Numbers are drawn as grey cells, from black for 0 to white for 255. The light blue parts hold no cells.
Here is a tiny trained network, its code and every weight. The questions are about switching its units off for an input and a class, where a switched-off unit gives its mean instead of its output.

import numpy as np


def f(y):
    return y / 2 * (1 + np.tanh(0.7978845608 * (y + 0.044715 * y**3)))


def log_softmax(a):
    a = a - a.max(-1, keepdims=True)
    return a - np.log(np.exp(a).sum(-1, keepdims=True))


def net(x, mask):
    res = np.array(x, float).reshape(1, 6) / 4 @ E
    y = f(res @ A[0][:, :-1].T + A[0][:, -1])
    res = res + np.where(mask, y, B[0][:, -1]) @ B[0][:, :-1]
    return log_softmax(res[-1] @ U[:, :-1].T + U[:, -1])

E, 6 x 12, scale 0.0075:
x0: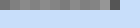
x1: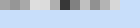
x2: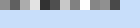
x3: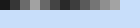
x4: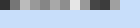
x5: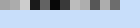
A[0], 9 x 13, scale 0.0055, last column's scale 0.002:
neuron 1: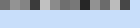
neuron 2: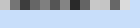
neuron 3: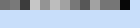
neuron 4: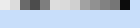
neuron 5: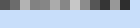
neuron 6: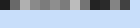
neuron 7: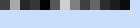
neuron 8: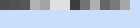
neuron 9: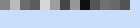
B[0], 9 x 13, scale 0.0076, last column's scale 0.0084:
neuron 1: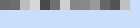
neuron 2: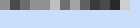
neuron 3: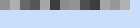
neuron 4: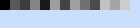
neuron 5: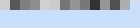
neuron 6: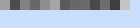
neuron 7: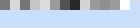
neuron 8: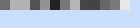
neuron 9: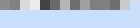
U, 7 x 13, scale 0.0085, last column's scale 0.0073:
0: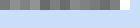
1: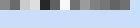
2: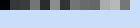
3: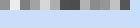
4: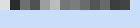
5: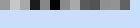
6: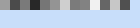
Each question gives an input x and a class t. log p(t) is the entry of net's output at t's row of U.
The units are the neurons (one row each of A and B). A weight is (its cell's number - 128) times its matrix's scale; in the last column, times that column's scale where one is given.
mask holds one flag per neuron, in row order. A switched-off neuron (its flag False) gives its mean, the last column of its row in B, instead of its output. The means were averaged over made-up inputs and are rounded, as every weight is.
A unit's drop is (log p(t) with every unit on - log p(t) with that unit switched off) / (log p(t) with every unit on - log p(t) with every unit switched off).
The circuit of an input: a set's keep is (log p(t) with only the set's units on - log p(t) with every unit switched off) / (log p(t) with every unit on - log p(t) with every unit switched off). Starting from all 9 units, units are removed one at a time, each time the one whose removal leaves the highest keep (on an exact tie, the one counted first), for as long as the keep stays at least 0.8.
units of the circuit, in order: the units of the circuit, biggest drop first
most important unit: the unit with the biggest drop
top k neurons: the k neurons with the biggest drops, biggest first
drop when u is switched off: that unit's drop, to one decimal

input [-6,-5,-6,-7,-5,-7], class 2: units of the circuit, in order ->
neuron 4
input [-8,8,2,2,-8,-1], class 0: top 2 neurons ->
neuron 7; neuron 2
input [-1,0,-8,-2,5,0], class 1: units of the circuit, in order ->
neuron 9; neuron 1
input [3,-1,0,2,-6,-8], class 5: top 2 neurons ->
neuron 8; neuron 3
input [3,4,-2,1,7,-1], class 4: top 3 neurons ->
neuron 7; neuron 5; neuron 6
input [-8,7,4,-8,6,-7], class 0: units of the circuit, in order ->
neuron 4; neuron 8
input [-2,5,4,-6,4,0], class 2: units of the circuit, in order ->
neuron 4; neuron 9
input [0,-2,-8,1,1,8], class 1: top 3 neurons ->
neuron 9; neuron 1; neuron 8
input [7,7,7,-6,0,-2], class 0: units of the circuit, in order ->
neuron 9; neuron 4
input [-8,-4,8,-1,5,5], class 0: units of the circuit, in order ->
neuron 9; neuron 1
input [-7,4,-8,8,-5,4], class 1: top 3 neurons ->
neuron 1; neuron 9; neuron 4
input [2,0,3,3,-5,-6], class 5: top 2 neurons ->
neuron 8; neuron 3
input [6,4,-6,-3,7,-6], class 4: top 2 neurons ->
neuron 5; neuron 6
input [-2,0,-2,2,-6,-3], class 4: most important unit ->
neuron 2
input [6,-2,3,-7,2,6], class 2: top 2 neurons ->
neuron 4; neuron 8
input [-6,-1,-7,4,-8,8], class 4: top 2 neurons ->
neuron 2; neuron 8
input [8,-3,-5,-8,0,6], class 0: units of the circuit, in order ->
neuron 9; neuron 4
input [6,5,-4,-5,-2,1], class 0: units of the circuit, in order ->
neuron 7; neuron 4
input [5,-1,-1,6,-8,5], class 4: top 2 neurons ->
neuron 2; neuron 4
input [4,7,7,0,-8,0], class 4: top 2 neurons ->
neuron 2; neuron 7
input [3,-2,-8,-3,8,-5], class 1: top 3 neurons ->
neuron 9; neuron 1; neuron 2
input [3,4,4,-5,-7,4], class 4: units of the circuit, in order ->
neuron 2
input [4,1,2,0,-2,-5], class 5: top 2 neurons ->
neuron 8; neuron 7
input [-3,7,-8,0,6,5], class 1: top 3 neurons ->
neuron 9; neuron 1; neuron 7
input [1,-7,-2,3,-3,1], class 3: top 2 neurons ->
neuron 7; neuron 4
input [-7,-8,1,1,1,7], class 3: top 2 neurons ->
neuron 7; neuron 8
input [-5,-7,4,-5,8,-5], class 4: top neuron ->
neuron 5
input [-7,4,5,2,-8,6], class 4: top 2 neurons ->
neuron 2; neuron 7
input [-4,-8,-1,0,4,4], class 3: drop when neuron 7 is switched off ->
0.7
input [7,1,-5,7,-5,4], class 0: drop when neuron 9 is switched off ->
0.3
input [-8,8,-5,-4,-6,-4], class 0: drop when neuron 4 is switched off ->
0.1
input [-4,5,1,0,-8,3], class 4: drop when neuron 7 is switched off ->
0.4
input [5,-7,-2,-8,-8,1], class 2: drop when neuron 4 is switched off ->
1.1
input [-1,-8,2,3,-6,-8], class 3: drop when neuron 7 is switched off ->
1.2
